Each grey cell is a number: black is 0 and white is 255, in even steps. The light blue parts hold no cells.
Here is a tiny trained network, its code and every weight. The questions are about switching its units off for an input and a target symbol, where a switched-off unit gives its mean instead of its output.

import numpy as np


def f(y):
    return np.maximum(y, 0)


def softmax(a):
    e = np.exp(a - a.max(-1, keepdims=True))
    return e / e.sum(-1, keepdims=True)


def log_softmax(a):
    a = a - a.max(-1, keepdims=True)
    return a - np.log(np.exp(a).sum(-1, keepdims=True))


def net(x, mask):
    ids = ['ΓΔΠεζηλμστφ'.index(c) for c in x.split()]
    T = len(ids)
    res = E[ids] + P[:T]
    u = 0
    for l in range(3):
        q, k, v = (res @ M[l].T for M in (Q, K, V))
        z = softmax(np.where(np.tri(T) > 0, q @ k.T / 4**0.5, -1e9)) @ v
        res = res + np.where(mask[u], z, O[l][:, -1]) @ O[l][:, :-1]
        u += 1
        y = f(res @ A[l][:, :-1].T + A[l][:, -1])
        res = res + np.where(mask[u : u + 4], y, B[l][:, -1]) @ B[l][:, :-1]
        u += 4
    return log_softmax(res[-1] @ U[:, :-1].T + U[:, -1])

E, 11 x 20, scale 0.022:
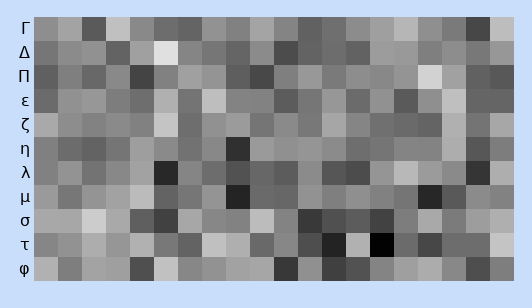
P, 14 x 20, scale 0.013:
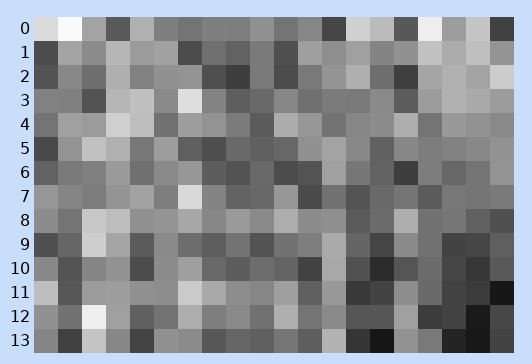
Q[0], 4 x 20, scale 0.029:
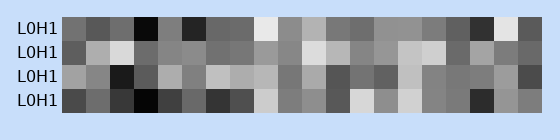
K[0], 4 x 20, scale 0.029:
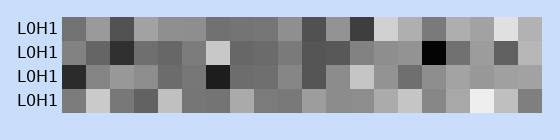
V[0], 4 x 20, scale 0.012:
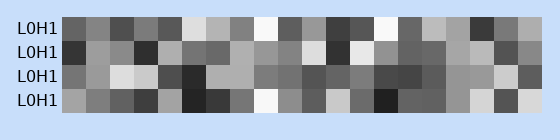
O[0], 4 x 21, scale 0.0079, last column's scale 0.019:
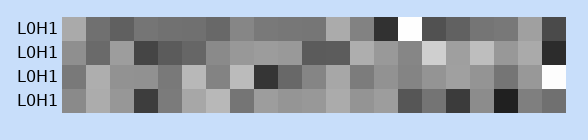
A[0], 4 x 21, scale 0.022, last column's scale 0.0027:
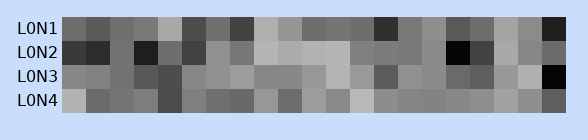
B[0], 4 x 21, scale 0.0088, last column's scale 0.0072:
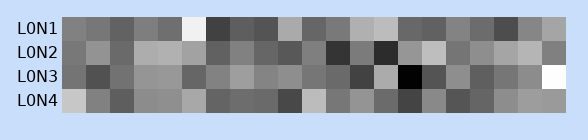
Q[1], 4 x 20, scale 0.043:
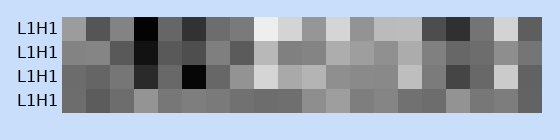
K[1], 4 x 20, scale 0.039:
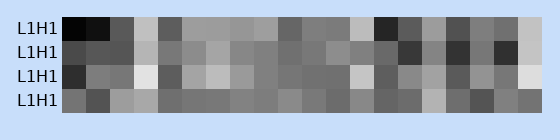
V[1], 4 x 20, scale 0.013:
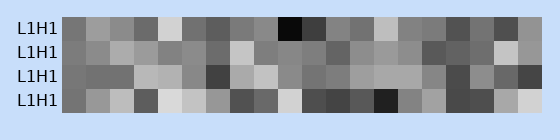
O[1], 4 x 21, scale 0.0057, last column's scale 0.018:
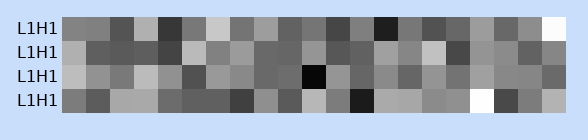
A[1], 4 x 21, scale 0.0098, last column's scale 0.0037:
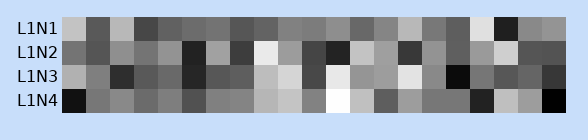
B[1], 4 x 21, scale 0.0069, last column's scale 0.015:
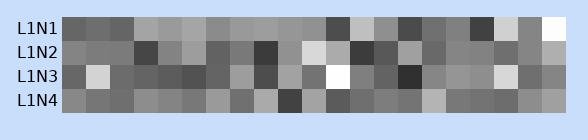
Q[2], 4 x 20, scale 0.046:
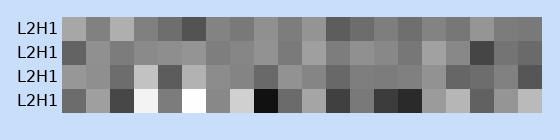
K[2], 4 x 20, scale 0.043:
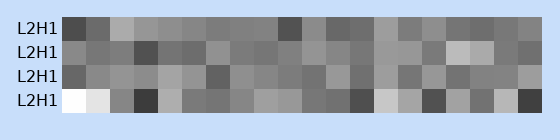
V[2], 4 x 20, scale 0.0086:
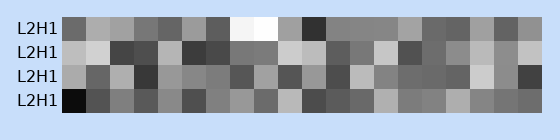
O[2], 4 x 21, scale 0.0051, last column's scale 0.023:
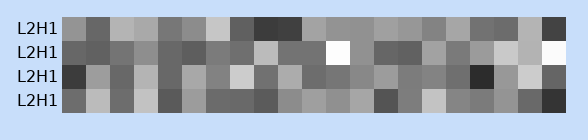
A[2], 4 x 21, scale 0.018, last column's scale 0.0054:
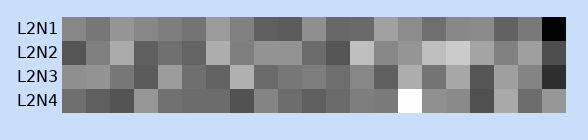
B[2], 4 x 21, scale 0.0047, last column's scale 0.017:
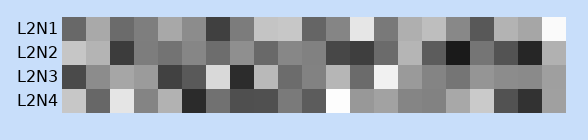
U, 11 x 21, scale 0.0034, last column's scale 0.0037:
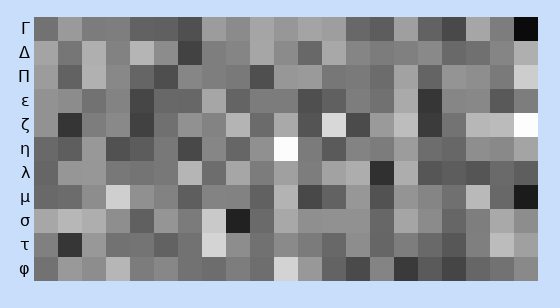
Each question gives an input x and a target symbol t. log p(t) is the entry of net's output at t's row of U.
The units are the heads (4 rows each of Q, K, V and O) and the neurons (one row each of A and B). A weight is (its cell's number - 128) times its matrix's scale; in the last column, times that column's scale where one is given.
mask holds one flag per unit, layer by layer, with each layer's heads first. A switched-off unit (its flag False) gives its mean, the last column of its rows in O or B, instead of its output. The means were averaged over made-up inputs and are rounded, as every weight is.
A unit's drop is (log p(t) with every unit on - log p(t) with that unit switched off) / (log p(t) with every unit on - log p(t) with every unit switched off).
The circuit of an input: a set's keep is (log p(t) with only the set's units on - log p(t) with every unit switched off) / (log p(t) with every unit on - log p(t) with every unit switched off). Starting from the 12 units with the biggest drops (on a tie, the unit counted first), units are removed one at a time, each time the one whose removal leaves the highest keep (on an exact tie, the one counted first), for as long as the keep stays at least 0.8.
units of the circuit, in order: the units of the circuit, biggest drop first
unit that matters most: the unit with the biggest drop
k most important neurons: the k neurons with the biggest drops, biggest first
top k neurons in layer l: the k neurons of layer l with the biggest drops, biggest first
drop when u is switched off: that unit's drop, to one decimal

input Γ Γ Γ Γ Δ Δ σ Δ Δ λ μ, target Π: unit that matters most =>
L2H1
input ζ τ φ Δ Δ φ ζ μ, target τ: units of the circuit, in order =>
L2H1; L0N4; L0H1
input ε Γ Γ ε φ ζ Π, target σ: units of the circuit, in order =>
L2H1; L1H1
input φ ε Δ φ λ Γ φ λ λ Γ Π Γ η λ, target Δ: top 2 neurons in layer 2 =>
L2N1; L2N3
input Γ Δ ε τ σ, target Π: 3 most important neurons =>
L1N3; L0N3; L1N1
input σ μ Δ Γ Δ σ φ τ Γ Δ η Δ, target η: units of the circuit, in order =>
L0H1; L1N2
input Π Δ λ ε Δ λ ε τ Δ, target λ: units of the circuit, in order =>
L1H1; L2N3
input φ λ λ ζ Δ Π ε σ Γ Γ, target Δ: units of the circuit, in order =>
L2H1; L2N1; L0H1
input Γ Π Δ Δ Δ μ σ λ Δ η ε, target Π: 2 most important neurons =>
L1N3; L0N3
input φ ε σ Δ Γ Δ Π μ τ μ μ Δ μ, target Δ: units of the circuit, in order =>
L2H1; L2N1; L0H1; L1N1
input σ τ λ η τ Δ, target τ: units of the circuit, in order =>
L0N3; L0H1
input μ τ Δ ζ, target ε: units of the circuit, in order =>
L2H1; L1H1
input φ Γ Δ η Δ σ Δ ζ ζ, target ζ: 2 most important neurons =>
L0N4; L2N1
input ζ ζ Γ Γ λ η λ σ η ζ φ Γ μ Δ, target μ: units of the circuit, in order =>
L0H1
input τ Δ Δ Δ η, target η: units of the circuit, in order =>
L1N2; L0H1
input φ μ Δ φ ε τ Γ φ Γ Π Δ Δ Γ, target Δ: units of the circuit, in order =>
L0H1; L2H1; L0N1
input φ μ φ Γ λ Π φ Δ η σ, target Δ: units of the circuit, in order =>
L2H1; L2N1; L0H1
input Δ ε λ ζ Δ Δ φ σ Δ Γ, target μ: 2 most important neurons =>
L1N1; L0N1
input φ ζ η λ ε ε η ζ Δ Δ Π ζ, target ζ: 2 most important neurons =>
L2N1; L0N4
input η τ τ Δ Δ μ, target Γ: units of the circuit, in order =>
L2H1; L0H1; L1H1; L1N2
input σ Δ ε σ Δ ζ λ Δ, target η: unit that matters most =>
L1H1
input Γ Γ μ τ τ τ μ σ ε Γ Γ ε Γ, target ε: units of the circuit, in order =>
L2N2; L0H1
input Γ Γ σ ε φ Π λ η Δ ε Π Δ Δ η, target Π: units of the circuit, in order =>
L2H1; L1N3; L1H1; L0H1
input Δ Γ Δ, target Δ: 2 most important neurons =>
L2N4; L0N1
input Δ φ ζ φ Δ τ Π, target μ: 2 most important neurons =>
L1N1; L0N3
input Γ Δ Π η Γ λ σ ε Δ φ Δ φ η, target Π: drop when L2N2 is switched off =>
0.1
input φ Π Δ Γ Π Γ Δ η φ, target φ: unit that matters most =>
L0H1
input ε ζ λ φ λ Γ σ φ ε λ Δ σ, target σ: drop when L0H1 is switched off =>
0.3
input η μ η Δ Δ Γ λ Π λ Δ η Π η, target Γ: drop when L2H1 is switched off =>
1.3
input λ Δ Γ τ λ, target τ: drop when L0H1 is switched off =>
1.7
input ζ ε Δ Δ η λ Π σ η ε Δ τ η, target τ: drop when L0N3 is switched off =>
0.2
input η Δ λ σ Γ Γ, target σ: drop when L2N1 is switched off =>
0.2
